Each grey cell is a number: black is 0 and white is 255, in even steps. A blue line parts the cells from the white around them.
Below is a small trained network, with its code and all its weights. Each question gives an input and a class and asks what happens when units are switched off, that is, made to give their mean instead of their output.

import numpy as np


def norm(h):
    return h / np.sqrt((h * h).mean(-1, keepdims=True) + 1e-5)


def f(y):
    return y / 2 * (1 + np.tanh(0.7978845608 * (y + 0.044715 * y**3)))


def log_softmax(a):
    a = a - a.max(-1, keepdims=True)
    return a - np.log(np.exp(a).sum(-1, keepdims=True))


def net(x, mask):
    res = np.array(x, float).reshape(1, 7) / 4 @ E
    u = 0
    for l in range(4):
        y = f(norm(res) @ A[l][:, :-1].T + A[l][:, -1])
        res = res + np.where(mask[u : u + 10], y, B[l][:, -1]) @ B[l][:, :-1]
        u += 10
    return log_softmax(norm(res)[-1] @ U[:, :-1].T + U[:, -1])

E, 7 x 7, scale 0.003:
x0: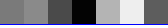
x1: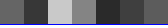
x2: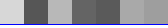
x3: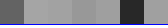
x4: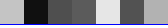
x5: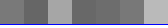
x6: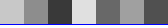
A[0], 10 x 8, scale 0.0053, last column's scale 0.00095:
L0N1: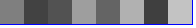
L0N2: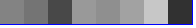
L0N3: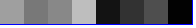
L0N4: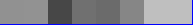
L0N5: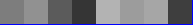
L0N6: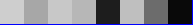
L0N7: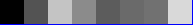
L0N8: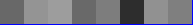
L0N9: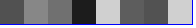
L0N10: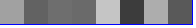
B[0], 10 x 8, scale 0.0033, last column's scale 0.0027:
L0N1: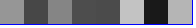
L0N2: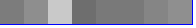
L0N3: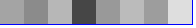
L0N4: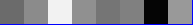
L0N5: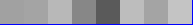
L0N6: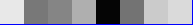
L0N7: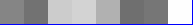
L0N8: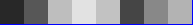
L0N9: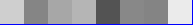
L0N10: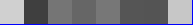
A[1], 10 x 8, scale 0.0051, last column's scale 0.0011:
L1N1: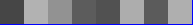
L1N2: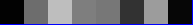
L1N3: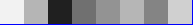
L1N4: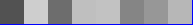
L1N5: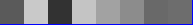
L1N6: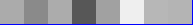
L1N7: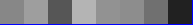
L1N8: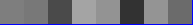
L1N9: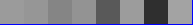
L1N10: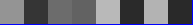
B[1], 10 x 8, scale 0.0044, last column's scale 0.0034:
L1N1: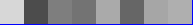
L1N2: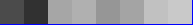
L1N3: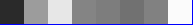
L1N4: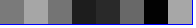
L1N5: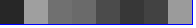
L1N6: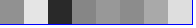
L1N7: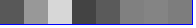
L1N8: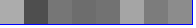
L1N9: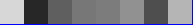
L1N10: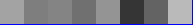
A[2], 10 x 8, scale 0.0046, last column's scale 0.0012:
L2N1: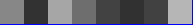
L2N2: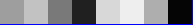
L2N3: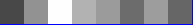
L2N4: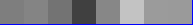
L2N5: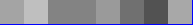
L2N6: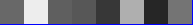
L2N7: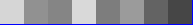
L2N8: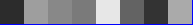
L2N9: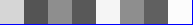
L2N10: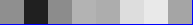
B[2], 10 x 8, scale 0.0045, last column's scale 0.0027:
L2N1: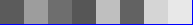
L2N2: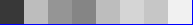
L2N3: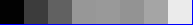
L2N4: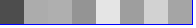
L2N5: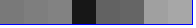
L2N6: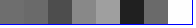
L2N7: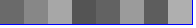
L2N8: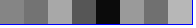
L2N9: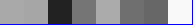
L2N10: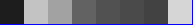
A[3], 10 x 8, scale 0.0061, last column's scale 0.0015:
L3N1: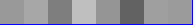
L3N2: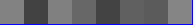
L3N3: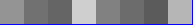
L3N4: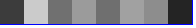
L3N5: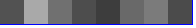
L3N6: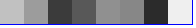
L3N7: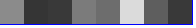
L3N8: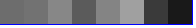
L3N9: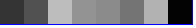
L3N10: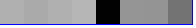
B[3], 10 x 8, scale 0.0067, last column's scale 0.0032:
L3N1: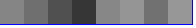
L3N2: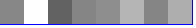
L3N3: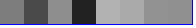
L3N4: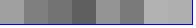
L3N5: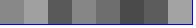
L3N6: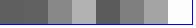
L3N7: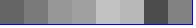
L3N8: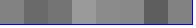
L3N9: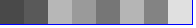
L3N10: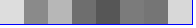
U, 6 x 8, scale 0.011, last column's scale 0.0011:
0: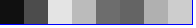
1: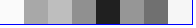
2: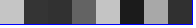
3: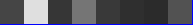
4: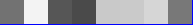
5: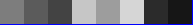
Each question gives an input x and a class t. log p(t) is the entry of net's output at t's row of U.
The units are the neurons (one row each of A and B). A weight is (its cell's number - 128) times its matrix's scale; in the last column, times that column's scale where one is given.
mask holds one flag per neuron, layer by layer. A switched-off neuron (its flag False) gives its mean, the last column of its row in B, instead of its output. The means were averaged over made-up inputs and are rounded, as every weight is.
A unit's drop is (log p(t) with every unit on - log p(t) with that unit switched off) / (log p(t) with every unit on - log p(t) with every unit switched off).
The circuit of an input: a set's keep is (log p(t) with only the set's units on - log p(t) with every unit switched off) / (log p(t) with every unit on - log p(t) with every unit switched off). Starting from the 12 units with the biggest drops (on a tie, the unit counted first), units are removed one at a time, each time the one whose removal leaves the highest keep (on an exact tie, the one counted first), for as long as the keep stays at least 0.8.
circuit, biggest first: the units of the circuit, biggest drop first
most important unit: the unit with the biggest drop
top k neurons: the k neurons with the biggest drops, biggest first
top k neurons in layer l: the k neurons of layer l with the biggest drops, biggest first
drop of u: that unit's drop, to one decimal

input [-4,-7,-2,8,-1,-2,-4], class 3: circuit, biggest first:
(L1N4)
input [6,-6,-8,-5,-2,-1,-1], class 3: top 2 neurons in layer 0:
(L0N3 L0N6)
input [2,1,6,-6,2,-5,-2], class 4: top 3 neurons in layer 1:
(L1N6 L1N3 L1N4)
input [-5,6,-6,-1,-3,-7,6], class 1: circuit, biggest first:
(L0N3 L3N10)
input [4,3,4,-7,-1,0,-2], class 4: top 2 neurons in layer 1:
(L1N6 L1N4)
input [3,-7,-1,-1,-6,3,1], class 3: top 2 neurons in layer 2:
(L2N6 L2N1)
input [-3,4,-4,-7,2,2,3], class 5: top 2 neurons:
(L0N1 L3N7)
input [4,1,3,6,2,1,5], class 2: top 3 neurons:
(L0N10 L0N3 L3N9)
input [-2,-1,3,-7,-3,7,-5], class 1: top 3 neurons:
(L0N6 L1N3 L3N10)
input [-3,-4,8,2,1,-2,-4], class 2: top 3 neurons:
(L0N10 L0N3 L1N10)
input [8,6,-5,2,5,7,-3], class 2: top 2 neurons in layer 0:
(L0N10 L0N9)
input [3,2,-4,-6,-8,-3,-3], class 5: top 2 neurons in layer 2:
(L2N10 L2N8)
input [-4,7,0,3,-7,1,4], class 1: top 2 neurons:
(L0N6 L3N10)
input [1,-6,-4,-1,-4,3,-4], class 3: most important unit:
L1N4
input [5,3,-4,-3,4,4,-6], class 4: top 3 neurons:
(L0N5 L2N2 L1N6)
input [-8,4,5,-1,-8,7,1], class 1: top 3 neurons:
(L0N6 L3N10 L1N3)
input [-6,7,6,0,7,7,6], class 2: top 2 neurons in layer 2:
(L2N1 L2N8)
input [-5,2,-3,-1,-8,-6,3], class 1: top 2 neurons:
(L0N6 L3N10)
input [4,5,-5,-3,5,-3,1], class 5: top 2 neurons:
(L0N1 L3N7)
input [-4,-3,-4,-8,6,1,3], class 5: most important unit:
L0N1
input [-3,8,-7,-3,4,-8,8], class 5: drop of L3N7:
0.1
